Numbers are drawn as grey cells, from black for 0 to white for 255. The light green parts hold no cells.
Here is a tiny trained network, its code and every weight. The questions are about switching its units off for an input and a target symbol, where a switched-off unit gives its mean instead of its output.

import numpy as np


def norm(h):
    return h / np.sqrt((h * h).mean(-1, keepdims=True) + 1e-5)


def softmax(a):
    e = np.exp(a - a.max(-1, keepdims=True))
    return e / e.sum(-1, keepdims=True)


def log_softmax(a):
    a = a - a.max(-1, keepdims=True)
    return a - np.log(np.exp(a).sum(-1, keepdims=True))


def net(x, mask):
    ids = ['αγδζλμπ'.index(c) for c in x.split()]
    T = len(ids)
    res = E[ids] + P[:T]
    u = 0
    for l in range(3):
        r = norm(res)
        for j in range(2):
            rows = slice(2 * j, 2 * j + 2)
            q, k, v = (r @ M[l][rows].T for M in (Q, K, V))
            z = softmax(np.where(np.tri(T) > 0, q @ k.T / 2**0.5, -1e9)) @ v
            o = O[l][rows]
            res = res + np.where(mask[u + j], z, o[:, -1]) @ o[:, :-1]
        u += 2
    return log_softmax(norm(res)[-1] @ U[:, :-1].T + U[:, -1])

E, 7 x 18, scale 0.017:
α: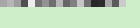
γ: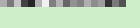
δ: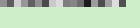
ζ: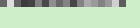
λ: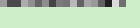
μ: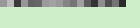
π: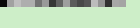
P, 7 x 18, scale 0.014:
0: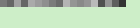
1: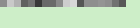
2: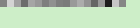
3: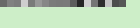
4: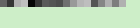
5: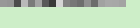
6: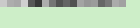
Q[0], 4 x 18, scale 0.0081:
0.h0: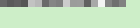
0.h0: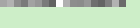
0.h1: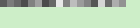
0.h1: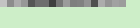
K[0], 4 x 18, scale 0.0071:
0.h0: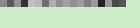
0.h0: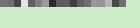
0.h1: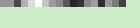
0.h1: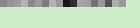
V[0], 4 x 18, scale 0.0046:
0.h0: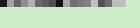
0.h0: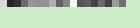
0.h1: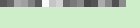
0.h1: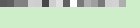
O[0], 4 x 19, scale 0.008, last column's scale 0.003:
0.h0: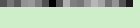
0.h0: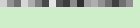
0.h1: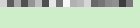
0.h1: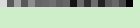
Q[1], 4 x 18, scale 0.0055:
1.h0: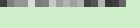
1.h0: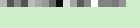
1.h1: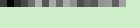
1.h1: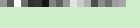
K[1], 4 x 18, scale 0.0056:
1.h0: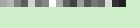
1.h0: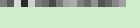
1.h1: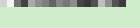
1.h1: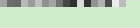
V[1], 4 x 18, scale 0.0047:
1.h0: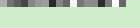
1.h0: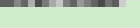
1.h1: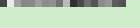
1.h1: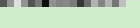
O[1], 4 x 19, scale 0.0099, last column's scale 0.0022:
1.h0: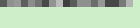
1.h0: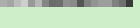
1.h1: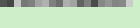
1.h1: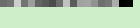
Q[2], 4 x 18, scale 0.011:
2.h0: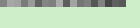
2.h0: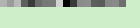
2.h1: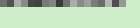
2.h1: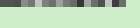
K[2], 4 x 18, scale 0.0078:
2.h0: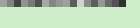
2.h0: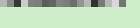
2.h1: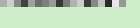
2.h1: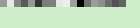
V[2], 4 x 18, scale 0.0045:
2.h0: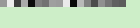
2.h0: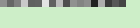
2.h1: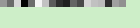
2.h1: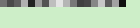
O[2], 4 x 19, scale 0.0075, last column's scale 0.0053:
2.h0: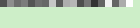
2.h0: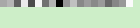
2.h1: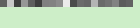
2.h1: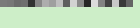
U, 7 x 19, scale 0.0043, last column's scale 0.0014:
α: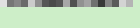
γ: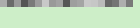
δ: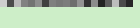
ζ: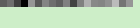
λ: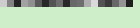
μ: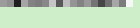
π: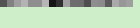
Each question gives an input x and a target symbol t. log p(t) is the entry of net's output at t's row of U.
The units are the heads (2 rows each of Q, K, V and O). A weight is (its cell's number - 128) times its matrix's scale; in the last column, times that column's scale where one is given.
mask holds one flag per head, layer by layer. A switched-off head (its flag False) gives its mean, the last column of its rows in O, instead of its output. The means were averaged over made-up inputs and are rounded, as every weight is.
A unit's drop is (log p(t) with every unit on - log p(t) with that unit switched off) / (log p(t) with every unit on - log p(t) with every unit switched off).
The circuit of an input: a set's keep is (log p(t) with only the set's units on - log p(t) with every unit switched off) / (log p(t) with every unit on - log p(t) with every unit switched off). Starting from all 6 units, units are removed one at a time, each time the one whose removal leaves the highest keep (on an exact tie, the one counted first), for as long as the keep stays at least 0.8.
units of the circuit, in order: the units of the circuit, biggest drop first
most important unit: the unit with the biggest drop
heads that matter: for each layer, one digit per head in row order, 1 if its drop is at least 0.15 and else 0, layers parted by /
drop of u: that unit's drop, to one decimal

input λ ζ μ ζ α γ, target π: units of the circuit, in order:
[0.h1; 0.h0]
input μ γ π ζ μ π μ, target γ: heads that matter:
01 / 00 / 11
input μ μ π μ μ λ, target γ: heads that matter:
01 / 00 / 01
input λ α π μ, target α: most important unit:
2.h1
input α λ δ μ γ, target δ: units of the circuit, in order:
[0.h1; 1.h1]
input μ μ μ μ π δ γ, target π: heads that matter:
10 / 00 / 00
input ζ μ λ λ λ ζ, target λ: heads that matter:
01 / 00 / 00
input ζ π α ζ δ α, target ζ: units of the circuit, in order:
[0.h0; 2.h0]
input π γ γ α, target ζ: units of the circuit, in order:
[0.h0; 1.h0]
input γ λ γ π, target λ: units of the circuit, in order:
[0.h1; 1.h1; 1.h0]
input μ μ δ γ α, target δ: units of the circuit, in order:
[2.h1; 0.h1]
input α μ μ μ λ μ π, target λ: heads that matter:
00 / 01 / 00
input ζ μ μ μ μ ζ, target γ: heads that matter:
01 / 00 / 01
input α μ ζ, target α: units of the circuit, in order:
[2.h1]
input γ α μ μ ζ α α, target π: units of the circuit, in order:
[0.h0; 0.h1]
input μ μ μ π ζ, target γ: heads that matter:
01 / 01 / 11
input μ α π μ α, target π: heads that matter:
10 / 01 / 00
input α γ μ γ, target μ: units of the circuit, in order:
[2.h1; 2.h0]
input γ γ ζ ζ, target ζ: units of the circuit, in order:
[2.h0; 0.h0]
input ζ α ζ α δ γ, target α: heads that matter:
01 / 00 / 01
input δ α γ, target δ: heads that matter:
01 / 00 / 00
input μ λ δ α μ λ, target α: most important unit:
2.h1
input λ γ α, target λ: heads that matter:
10 / 00 / 00
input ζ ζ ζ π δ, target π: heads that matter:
11 / 00 / 00
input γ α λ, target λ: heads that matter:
00 / 01 / 00
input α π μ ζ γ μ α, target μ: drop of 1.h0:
0.0
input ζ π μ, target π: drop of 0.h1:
0.4
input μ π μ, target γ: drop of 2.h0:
0.4
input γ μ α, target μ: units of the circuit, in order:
[2.h1]
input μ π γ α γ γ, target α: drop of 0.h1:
0.3
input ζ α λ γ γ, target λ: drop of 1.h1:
0.2
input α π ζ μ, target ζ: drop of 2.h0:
0.2
